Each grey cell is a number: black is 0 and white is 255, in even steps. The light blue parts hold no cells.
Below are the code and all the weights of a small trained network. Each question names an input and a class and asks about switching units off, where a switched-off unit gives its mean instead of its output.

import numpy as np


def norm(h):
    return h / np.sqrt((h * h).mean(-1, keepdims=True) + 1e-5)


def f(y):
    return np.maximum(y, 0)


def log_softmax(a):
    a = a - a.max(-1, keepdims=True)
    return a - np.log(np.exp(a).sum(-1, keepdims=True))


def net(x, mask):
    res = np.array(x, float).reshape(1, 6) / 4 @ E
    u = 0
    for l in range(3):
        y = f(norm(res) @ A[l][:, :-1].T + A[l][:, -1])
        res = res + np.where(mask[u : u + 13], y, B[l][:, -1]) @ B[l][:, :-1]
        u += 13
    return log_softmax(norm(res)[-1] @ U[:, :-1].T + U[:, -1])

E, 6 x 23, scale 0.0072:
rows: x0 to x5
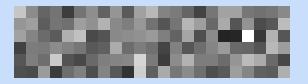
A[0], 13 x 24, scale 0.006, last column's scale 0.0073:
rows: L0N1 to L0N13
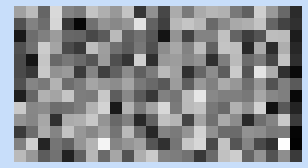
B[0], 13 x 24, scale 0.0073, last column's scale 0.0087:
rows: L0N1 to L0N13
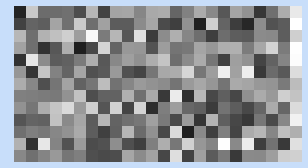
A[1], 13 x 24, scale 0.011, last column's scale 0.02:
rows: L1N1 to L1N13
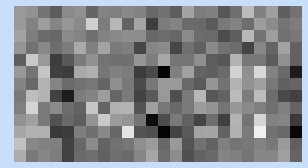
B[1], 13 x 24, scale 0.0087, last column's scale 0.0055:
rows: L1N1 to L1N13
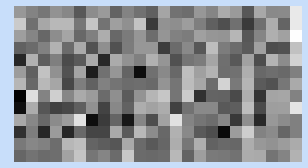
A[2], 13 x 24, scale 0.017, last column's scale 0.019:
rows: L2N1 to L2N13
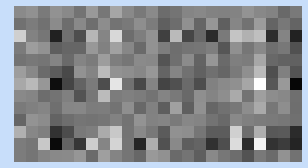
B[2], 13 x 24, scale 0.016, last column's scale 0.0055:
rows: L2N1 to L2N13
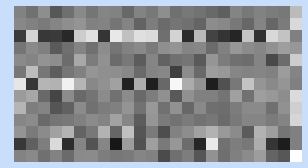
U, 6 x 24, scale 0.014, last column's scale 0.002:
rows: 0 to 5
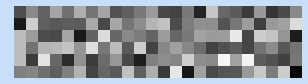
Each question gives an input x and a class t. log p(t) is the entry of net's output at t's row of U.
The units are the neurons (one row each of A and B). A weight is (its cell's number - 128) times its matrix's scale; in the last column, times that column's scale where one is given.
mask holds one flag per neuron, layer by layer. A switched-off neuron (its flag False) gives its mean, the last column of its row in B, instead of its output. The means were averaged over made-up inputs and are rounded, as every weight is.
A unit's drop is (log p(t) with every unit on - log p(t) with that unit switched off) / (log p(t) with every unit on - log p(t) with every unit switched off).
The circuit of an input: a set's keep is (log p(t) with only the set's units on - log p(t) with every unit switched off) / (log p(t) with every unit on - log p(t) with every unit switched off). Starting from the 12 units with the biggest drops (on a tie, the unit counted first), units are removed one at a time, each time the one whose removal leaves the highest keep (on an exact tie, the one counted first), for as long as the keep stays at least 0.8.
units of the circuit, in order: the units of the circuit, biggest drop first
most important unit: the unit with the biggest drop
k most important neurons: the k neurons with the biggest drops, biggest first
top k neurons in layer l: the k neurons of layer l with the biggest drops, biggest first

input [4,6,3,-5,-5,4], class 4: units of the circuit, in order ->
L0N12
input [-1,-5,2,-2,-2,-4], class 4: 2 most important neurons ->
L0N6; L0N5
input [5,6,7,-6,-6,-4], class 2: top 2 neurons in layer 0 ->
L0N2; L0N10
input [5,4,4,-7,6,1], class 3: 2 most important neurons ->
L0N9; L0N10
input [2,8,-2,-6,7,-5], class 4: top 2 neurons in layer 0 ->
L0N12; L0N10
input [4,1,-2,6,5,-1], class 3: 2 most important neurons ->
L0N3; L1N2
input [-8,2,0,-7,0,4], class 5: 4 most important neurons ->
L0N8; L0N11; L0N3; L2N9
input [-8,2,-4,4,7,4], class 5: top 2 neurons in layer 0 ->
L0N8; L0N11
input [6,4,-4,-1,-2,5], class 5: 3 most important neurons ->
L0N13; L0N1; L1N13
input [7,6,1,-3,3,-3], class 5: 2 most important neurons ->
L0N13; L0N6
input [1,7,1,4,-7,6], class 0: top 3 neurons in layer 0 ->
L0N10; L0N6; L0N1
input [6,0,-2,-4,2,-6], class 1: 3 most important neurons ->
L0N1; L1N9; L0N8
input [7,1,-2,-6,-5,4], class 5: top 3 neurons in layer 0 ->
L0N13; L0N3; L0N2
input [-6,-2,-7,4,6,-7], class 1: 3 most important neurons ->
L0N1; L0N10; L1N9
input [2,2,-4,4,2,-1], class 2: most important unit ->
L0N4
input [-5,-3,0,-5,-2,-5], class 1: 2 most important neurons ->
L0N1; L0N3
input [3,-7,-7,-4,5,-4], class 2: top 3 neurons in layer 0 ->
L0N4; L0N12; L0N7
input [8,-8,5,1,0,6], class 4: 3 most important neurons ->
L1N7; L0N8; L0N6
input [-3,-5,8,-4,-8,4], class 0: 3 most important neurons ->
L0N4; L1N4; L2N13
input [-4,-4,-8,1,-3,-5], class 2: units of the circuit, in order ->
L0N4
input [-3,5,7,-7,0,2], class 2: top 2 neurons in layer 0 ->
L0N3; L0N6
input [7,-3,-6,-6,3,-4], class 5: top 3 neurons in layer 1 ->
L1N12; L1N13; L1N3
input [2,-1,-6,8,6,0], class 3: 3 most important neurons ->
L0N3; L1N2; L0N10
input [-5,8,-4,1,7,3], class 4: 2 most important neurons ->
L0N12; L0N10
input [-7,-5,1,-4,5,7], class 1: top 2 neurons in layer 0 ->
L0N5; L0N13
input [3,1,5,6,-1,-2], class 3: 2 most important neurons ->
L0N3; L1N2
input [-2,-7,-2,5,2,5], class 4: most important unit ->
L0N6
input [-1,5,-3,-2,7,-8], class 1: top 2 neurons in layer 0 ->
L0N1; L0N10
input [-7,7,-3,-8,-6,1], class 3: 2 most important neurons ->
L0N9; L0N2
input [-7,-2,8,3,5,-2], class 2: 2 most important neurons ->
L1N3; L1N1
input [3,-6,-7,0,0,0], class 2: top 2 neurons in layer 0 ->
L0N4; L0N12
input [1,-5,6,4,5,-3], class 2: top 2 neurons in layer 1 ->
L1N3; L1N1
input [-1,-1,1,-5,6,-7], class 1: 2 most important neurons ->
L0N1; L1N9
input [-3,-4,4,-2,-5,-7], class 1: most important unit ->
L0N2
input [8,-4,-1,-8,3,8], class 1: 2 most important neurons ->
L0N5; L1N5
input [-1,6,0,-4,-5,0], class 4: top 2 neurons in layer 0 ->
L0N12; L0N2
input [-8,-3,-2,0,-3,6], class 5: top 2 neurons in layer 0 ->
L0N8; L0N11
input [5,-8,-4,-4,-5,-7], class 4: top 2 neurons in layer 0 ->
L0N6; L0N5
